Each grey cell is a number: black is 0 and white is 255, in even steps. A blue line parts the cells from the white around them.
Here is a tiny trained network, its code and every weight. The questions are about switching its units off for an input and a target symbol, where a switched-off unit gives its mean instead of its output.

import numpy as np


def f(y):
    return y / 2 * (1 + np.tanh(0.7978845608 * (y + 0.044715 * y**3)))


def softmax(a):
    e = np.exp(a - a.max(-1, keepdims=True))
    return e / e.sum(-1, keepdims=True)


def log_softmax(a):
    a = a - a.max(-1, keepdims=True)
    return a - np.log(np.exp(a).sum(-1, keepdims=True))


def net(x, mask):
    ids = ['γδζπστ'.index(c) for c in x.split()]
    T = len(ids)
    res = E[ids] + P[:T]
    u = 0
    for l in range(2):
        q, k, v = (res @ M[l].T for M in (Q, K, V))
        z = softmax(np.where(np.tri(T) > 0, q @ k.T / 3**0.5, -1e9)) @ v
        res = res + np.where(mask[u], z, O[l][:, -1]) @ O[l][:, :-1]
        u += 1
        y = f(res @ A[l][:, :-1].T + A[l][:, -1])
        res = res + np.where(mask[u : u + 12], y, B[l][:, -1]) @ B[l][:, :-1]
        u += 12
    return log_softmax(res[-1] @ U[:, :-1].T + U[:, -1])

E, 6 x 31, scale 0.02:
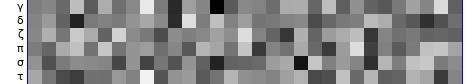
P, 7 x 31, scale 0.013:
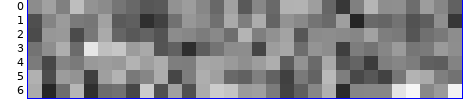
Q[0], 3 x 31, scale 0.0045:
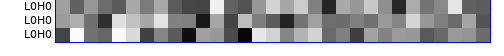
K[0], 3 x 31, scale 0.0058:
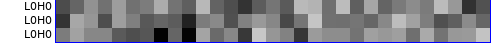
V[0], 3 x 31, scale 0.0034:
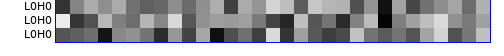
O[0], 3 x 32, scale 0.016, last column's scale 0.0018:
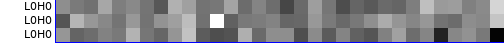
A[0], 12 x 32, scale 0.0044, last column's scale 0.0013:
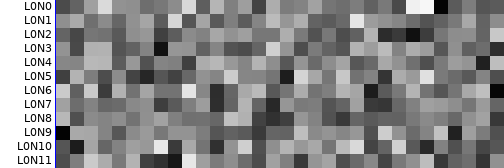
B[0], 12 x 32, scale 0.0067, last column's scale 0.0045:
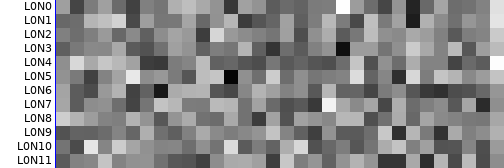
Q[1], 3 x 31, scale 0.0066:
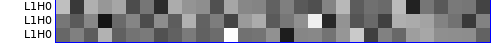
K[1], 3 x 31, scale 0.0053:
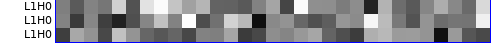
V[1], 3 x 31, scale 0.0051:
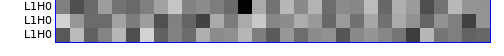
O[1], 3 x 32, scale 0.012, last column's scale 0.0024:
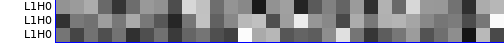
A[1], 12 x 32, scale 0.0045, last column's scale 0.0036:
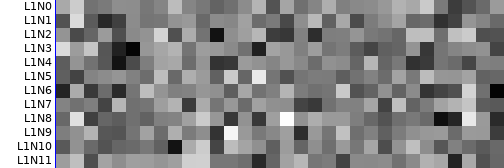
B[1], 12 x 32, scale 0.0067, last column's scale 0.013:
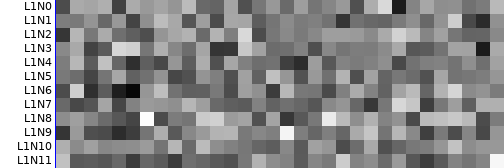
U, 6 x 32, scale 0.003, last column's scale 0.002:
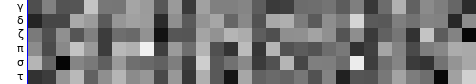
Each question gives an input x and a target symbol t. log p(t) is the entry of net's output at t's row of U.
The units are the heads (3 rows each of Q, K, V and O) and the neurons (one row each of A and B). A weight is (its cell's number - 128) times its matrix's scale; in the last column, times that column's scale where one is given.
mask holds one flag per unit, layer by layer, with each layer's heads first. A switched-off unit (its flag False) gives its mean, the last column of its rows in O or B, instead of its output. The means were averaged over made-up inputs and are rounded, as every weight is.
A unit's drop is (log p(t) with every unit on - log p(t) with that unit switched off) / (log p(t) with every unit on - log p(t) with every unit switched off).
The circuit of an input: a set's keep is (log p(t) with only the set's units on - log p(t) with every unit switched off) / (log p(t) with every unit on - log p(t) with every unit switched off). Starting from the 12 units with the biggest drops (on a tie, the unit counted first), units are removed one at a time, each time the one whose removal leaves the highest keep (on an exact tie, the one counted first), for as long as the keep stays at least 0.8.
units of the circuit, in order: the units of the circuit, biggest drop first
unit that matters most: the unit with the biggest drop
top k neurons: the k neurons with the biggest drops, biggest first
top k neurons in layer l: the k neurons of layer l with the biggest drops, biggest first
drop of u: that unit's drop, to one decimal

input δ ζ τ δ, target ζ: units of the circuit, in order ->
(L1H0; L0N2)
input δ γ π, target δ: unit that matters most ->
L0H0
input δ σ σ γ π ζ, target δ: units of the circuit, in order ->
(L0H0; L1H0; L0N5)
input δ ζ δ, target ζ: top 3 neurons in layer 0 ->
(L0N5; L0N2; L0N1)
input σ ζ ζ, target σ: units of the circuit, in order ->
(L1H0; L1N11; L0N5)
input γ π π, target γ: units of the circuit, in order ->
(L1H0; L1N3)
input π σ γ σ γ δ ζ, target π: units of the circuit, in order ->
(L0N4; L1H0)
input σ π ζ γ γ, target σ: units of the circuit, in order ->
(L1H0; L1N11)
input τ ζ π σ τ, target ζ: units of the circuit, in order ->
(L0N0; L0H0; L1H0)
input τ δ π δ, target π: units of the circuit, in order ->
(L0H0; L1H0; L0N8; L1N11)
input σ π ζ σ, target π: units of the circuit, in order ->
(L1H0; L1N11)
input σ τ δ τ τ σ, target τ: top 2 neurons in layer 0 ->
(L0N0; L0N2)
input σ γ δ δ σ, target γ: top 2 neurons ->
(L1N3; L0N5)
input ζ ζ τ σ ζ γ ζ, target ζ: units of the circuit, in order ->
(L1H0)
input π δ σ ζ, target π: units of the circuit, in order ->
(L1H0; L0N4)
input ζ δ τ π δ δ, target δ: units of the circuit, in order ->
(L1H0; L0N1)
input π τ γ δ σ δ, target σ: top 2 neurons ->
(L1N11; L0N1)
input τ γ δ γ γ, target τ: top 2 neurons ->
(L1N11; L0N1)
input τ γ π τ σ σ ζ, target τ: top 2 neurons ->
(L0N1; L0N5)
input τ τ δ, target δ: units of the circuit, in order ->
(L1H0)
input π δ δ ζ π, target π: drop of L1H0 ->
1.1
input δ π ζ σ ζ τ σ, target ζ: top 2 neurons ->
(L0N1; L0N6)
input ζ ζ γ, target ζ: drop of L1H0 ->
1.0
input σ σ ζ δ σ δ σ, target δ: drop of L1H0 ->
0.7
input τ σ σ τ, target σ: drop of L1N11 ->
0.6
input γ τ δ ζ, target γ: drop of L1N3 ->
0.9
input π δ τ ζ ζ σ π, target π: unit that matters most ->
L0N4
